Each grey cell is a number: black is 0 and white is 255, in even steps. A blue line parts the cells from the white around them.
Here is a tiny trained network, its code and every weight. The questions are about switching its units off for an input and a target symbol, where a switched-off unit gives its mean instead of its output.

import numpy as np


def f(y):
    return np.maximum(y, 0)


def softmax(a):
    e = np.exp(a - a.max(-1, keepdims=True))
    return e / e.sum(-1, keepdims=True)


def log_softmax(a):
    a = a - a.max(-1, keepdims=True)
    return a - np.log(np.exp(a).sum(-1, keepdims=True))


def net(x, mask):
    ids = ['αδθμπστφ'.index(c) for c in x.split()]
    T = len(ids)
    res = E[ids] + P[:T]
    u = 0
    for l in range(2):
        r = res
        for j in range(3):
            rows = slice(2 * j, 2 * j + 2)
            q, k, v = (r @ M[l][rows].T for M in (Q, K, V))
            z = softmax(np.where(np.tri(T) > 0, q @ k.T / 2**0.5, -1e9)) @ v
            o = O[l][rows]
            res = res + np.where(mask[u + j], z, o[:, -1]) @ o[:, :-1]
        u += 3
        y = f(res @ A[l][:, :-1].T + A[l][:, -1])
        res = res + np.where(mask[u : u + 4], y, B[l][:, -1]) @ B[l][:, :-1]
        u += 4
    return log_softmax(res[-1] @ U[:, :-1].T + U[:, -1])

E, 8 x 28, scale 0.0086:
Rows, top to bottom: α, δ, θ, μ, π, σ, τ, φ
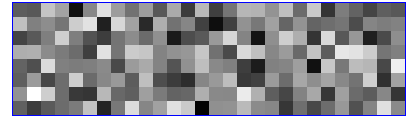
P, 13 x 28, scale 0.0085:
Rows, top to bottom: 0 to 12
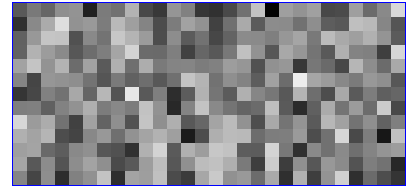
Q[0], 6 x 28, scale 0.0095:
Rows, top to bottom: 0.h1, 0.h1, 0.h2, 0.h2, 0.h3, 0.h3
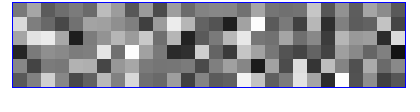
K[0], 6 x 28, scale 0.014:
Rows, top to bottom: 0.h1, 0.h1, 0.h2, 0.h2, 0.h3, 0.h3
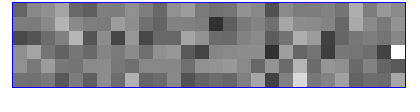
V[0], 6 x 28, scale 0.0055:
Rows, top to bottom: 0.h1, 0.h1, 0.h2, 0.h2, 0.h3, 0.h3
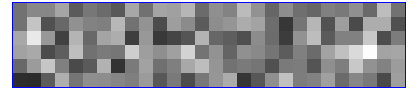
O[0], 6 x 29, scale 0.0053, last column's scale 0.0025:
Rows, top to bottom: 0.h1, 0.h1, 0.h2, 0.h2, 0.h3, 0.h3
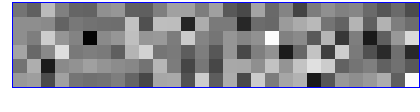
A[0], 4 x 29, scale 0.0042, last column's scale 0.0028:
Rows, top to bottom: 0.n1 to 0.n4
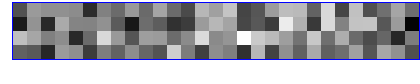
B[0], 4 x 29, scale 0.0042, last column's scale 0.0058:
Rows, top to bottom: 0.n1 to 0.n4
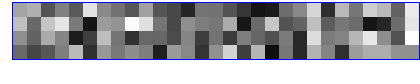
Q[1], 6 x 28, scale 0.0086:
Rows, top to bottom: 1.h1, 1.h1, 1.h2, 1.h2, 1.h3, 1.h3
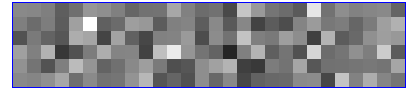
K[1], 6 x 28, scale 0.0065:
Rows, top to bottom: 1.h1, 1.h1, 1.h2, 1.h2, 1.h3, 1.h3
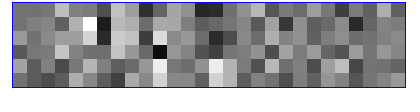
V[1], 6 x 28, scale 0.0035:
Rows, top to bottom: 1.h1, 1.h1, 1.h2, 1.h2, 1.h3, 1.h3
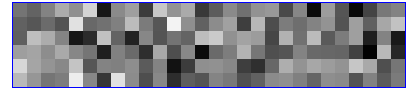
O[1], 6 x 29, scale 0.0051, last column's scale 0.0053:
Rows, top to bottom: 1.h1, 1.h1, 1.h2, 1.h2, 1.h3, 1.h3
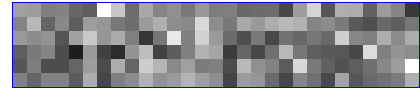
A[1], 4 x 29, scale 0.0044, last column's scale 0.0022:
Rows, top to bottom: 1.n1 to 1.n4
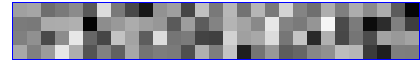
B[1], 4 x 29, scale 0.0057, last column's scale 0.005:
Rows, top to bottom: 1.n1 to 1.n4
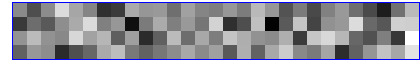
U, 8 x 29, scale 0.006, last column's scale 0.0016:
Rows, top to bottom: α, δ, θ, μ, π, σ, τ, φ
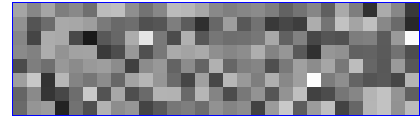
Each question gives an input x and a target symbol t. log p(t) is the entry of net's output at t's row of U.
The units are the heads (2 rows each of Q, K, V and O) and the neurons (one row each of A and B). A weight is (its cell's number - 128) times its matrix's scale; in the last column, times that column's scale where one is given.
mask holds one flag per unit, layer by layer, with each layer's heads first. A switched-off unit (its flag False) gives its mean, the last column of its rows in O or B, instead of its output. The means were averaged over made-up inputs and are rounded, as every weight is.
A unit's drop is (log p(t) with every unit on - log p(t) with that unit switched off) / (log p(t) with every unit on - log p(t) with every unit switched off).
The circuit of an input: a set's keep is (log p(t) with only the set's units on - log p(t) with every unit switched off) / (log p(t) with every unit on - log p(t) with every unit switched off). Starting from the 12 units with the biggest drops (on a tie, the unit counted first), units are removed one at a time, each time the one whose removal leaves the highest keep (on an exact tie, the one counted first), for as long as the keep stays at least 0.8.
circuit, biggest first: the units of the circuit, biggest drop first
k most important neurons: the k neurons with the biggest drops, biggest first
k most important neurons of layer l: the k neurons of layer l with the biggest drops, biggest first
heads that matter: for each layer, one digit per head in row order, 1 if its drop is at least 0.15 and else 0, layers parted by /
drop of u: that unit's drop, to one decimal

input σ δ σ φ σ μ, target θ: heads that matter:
010 / 100
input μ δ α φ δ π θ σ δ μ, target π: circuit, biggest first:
(1.n2, 0.h3, 0.h2, 1.h2)
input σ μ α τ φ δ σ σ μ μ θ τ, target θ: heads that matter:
010 / 100
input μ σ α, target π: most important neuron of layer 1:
(1.n2)
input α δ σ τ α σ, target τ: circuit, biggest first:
(0.h1, 0.h3, 1.h3)
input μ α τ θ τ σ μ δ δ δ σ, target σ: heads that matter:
100 / 011
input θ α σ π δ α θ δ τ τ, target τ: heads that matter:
010 / 001
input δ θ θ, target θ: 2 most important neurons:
(0.n2, 0.n1)
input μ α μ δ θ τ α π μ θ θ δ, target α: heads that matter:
010 / 110
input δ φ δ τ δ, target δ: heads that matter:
010 / 001
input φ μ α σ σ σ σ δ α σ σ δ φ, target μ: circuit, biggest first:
(0.h2, 1.n3, 0.n1, 1.h1)
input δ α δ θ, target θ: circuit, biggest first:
(0.h1, 1.h2, 1.n3)
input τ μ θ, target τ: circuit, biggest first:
(0.n1, 1.h3, 0.h3)
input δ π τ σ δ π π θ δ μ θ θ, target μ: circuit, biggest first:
(0.h3, 1.h1)
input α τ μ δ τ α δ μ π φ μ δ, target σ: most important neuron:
(0.n2)
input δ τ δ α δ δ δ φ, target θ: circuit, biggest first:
(1.h2, 0.h3)
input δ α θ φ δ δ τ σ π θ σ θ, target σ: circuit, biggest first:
(0.h1, 1.n3, 1.h2)
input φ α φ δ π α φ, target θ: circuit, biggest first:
(0.h3, 1.n3)
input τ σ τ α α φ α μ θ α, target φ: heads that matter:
001 / 010
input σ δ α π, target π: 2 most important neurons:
(1.n2, 0.n3)
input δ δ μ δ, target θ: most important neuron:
(1.n3)
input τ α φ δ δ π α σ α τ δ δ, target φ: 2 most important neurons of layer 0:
(0.n2, 0.n1)
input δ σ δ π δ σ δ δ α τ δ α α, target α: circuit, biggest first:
(1.h2, 1.h1, 0.h3)
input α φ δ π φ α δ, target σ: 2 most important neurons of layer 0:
(0.n3, 0.n2)
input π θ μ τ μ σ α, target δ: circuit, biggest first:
(0.n3, 1.h1, 1.h2, 0.h2)
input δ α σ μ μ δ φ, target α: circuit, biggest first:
(0.h2, 1.h2, 1.h1, 0.n3)
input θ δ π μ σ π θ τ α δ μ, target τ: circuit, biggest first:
(0.h2)
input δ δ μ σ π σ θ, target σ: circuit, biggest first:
(1.n3, 0.h1, 1.h2)
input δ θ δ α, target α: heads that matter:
001 / 110
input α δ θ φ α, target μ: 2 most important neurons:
(1.n1, 0.n4)
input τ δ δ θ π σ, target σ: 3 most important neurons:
(1.n3, 0.n1, 0.n3)
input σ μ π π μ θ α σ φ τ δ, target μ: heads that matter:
010 / 000
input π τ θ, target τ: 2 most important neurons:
(0.n1, 0.n3)
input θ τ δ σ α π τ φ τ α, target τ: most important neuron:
(0.n2)
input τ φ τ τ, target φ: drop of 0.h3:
0.9
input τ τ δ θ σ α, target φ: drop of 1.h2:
0.6
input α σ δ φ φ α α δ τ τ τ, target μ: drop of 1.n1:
1.1
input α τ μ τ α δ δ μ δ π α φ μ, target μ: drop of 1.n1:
1.1
